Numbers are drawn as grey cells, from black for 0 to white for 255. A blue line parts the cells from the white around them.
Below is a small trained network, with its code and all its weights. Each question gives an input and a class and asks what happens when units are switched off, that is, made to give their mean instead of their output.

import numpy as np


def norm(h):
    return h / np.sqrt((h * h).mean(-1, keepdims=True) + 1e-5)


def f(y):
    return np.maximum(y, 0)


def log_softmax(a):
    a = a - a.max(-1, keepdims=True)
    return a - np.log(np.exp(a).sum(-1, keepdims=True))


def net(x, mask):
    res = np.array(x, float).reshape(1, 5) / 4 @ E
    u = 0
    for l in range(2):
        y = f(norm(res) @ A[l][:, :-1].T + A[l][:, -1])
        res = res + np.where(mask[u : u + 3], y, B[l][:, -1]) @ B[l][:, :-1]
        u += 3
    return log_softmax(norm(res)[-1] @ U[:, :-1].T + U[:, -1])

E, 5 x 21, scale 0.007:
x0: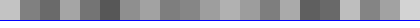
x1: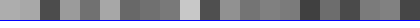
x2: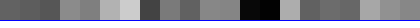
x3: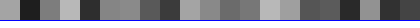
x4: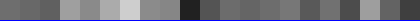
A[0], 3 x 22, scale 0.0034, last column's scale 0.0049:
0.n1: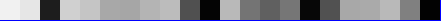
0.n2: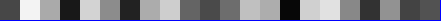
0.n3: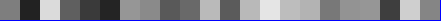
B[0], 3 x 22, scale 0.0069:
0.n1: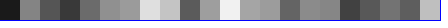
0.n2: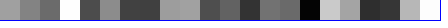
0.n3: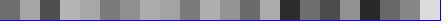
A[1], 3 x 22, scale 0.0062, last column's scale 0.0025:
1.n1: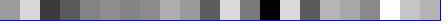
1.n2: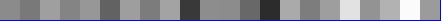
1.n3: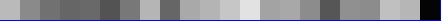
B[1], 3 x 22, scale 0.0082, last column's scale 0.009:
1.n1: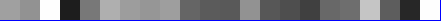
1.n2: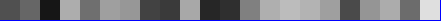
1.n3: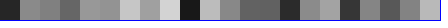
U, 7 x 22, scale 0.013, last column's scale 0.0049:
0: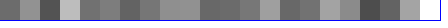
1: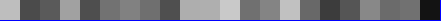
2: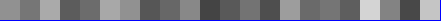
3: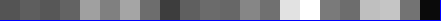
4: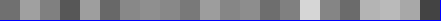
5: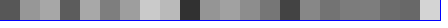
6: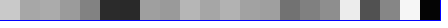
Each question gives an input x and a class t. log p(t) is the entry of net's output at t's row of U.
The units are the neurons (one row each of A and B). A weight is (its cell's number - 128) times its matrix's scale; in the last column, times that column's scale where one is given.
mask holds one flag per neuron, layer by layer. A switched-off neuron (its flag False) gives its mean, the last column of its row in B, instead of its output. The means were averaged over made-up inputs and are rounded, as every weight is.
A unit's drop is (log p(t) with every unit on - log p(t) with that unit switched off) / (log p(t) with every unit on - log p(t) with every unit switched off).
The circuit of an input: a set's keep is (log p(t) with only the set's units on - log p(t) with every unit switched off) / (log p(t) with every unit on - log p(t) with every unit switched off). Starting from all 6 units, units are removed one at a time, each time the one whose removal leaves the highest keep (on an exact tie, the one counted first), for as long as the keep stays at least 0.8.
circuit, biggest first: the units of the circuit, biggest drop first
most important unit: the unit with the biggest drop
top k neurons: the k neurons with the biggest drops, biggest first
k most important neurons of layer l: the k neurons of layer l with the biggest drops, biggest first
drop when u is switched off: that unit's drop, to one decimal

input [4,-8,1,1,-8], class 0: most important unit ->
0.n3
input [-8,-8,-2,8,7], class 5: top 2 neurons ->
1.n2, 0.n2
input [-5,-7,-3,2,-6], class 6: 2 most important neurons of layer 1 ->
1.n2, 1.n3
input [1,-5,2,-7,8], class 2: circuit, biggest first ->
1.n1, 1.n2
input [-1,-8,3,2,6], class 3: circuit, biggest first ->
1.n1, 0.n2
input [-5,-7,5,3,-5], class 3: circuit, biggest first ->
0.n2, 1.n1
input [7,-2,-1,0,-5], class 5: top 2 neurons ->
1.n3, 0.n2
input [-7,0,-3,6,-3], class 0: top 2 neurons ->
1.n1, 0.n3
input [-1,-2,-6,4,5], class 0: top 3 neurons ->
1.n1, 1.n3, 0.n1
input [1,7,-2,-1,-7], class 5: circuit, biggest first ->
1.n2, 1.n3
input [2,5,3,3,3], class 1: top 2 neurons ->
1.n1, 1.n3
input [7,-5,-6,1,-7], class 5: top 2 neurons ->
1.n3, 0.n2
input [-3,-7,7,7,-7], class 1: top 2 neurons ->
1.n1, 0.n2
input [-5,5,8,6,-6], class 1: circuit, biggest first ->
1.n1
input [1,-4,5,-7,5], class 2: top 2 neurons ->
1.n1, 1.n2
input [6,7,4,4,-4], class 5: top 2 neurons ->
0.n2, 1.n3
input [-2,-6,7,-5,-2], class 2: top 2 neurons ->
1.n1, 0.n3
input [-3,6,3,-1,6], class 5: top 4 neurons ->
0.n1, 1.n2, 0.n2, 1.n1
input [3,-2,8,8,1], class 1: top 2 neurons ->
1.n1, 1.n2
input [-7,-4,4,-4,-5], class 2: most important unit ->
0.n3
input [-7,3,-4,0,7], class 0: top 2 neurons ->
1.n1, 0.n2
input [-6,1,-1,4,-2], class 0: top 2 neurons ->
1.n1, 1.n2
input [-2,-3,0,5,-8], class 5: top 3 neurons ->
0.n2, 1.n2, 1.n3
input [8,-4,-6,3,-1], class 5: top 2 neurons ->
1.n3, 0.n2
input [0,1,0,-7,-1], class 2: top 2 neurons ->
1.n1, 0.n3
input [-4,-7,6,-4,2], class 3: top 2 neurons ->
1.n2, 0.n2
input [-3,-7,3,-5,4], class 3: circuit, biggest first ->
1.n2
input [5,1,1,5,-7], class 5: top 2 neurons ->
1.n3, 0.n2
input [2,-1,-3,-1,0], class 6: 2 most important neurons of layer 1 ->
1.n2, 1.n3
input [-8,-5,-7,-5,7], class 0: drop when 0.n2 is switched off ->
0.6
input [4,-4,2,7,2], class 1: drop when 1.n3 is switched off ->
0.2
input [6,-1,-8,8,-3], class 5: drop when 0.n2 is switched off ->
0.6
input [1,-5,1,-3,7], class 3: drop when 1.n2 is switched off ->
0.2
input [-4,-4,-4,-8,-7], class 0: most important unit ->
1.n2
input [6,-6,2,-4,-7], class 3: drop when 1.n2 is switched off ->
1.0
